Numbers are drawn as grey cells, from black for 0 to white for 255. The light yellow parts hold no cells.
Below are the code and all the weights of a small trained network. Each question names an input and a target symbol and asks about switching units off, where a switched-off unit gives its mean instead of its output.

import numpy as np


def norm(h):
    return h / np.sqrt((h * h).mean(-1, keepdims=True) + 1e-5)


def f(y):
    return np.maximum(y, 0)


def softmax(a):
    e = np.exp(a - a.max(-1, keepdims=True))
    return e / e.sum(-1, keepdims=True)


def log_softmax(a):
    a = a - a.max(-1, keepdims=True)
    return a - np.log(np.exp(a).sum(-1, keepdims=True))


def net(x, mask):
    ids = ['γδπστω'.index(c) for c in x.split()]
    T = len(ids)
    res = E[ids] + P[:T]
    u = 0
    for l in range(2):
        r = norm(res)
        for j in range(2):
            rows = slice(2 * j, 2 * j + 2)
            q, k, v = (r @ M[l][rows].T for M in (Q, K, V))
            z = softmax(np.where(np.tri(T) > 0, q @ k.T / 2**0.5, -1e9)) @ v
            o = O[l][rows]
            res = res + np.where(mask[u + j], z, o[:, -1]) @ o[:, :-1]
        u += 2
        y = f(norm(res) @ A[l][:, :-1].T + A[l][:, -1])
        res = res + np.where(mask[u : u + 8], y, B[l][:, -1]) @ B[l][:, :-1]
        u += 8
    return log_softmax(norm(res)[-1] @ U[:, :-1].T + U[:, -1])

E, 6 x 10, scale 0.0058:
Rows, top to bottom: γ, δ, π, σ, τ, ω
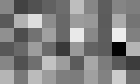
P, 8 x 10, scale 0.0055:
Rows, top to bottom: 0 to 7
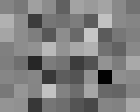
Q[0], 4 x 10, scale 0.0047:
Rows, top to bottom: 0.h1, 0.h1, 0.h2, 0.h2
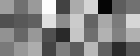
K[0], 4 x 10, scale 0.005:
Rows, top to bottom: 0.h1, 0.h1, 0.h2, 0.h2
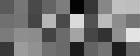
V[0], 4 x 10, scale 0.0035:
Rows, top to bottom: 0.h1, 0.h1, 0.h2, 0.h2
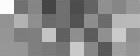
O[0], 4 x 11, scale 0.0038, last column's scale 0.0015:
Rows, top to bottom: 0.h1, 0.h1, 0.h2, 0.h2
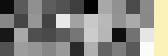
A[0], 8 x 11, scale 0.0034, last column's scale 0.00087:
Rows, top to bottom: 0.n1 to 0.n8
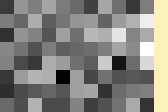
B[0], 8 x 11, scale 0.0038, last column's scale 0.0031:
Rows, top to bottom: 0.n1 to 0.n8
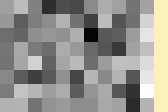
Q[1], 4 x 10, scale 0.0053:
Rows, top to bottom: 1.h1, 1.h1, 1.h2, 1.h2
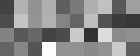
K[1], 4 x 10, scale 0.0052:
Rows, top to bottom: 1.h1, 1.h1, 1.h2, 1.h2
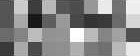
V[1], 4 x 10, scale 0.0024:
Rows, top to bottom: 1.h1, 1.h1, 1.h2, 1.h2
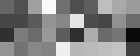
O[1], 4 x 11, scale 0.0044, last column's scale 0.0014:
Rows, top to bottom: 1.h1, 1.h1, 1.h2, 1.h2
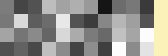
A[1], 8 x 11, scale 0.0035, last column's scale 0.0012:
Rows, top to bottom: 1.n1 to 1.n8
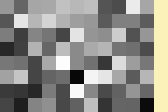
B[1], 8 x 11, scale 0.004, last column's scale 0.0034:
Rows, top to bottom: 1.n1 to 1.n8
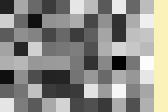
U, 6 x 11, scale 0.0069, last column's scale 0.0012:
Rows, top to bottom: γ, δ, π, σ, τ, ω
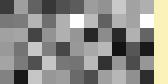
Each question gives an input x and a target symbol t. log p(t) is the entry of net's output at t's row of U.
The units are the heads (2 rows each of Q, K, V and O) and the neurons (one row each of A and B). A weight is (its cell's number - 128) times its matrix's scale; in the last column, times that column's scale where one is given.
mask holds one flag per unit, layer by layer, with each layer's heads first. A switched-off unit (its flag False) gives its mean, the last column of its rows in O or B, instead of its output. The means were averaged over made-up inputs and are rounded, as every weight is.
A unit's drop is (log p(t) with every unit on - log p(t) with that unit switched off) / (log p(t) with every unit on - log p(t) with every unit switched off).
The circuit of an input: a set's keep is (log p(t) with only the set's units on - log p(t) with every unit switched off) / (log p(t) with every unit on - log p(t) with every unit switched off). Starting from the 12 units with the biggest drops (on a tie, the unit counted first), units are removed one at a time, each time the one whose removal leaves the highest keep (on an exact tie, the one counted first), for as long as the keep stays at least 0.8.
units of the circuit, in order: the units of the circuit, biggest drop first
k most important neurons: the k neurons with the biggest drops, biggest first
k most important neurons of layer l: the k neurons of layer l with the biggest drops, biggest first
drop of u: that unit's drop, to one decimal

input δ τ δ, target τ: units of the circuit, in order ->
(0.n5, 1.h2, 1.n8, 1.h1)
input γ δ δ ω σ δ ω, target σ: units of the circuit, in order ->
(1.h2)
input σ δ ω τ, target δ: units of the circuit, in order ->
(1.n1, 0.n5)
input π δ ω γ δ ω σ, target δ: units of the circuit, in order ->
(1.n1, 0.h1)
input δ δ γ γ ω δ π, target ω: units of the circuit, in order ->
(0.h1, 1.n4)
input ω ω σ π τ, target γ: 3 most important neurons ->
(0.n1, 0.n3, 1.n6)
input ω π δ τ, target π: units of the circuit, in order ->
(1.h1, 1.n2, 0.n5)
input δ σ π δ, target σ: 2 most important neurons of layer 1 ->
(1.n2, 1.n1)
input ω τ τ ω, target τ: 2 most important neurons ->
(0.n5, 1.n8)
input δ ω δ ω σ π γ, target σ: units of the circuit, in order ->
(1.h2, 0.n7)
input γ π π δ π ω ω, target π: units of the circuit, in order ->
(1.h1, 1.n2)
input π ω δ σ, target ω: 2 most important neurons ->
(1.n4, 0.n6)
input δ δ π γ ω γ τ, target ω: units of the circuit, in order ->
(0.h1, 1.n4)
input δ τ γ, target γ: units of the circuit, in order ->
(1.h1, 1.n6)
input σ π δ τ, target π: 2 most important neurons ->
(1.n2, 1.n5)
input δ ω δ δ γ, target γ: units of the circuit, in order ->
(1.n7)
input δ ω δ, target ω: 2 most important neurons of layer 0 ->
(0.n2, 0.n3)
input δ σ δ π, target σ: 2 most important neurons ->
(0.n7, 1.n3)
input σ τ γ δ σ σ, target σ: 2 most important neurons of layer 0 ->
(0.n7, 0.n8)
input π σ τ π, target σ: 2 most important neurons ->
(0.n7, 0.n5)
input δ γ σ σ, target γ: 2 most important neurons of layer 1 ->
(1.n6, 1.n5)
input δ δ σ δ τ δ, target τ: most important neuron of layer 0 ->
(0.n5)
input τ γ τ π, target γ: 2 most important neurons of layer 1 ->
(1.n6, 1.n5)
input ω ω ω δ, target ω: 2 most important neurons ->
(1.n4, 0.n3)
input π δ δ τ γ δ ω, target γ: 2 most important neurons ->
(1.n6, 0.n5)
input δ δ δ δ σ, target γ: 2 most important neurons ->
(1.n5, 1.n2)
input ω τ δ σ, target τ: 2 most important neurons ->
(1.n8, 0.n6)
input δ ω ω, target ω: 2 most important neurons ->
(0.n3, 1.n4)
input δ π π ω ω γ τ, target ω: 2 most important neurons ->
(1.n4, 0.n5)
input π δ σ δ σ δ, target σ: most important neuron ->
(0.n5)
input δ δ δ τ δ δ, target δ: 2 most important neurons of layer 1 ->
(1.n5, 1.n1)
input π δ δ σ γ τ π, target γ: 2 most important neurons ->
(1.n6, 0.n6)
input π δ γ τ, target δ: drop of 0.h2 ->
0.2
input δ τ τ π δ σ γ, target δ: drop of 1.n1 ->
0.2
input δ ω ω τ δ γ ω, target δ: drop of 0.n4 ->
0.0
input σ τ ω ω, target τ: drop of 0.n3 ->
0.1
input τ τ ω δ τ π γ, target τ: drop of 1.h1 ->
0.2
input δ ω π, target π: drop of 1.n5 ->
0.2
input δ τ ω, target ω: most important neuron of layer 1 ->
(1.n2)
